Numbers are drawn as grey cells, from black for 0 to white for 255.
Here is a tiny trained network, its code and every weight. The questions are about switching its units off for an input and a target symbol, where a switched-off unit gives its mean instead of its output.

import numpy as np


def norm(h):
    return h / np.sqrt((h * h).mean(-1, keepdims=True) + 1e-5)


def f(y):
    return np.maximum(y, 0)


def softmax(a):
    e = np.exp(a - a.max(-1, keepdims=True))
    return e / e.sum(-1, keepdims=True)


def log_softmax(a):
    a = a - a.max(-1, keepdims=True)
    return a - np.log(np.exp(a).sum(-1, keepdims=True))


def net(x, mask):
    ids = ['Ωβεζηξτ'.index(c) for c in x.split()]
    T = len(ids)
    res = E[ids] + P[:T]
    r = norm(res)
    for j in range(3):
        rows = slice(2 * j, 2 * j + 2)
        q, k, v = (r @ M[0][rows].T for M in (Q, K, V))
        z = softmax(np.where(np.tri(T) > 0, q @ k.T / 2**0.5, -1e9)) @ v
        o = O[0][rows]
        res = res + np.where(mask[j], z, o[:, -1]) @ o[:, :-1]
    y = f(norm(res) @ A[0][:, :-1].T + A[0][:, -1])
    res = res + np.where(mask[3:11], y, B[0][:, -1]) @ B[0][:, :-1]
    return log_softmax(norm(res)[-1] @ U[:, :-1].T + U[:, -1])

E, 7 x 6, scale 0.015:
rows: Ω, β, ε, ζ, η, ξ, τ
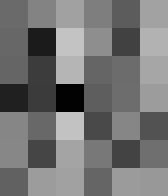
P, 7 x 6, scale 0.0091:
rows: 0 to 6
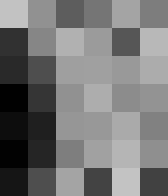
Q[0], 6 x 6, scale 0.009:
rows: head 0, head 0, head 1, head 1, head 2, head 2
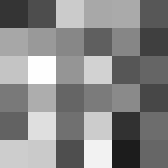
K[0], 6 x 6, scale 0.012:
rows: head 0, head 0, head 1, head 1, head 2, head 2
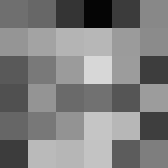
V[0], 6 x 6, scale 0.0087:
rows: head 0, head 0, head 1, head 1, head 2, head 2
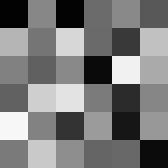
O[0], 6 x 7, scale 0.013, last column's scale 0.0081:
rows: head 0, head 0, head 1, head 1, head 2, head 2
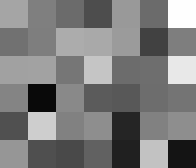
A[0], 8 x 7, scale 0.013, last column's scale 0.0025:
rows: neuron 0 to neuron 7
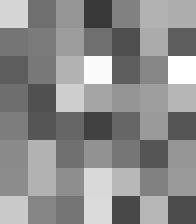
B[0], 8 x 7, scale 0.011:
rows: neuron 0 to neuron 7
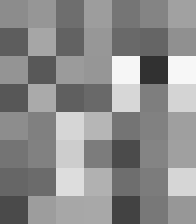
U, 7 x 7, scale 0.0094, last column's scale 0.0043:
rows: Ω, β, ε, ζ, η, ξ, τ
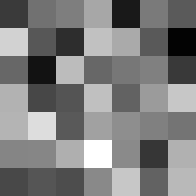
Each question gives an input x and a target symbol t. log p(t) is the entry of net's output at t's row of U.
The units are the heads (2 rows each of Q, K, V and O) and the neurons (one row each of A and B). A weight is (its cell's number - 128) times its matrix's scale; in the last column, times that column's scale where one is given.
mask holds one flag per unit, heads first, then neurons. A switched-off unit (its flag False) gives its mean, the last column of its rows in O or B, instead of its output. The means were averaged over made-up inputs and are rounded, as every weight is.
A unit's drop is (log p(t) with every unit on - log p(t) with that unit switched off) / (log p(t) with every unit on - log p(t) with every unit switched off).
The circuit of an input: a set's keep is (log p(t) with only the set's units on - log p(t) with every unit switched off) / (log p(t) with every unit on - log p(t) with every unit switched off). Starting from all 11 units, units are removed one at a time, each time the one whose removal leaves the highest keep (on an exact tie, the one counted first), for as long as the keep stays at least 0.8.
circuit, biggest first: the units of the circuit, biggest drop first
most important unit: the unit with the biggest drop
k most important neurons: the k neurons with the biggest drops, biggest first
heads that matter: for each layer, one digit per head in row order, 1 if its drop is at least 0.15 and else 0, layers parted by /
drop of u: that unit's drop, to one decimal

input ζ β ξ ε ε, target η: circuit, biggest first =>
(head 0; neuron 2; head 1)
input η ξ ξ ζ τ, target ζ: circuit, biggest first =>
(head 2; neuron 2; head 0; neuron 0)
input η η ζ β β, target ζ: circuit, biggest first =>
(head 2; head 0; neuron 2; neuron 0)
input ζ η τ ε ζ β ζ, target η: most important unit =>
head 1
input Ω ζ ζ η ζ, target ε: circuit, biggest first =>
(head 1; neuron 2)
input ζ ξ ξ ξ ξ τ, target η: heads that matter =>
100
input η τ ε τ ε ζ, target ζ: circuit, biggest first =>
(head 2; neuron 2; neuron 3; head 1)
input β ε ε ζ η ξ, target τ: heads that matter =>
011
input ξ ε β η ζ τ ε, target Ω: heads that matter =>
001
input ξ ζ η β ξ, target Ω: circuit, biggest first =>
(head 2; neuron 2; head 0)
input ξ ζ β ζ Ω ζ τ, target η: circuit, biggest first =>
(head 0; neuron 6; head 2)
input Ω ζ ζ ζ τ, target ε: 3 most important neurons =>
(neuron 2; neuron 3; neuron 4)
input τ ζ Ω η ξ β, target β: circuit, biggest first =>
(head 2; head 0; head 1; neuron 6)
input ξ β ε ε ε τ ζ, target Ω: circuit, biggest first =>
(head 2; neuron 2)
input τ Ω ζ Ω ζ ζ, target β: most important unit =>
head 0
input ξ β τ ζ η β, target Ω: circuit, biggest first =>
(head 2; head 0; neuron 2; head 1)
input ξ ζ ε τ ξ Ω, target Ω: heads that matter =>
101
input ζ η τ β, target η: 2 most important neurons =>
(neuron 2; neuron 6)
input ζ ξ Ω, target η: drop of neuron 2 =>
0.2
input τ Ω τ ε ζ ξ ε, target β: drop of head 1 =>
0.3
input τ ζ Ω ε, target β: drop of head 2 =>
1.2
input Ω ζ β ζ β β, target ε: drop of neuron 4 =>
0.2
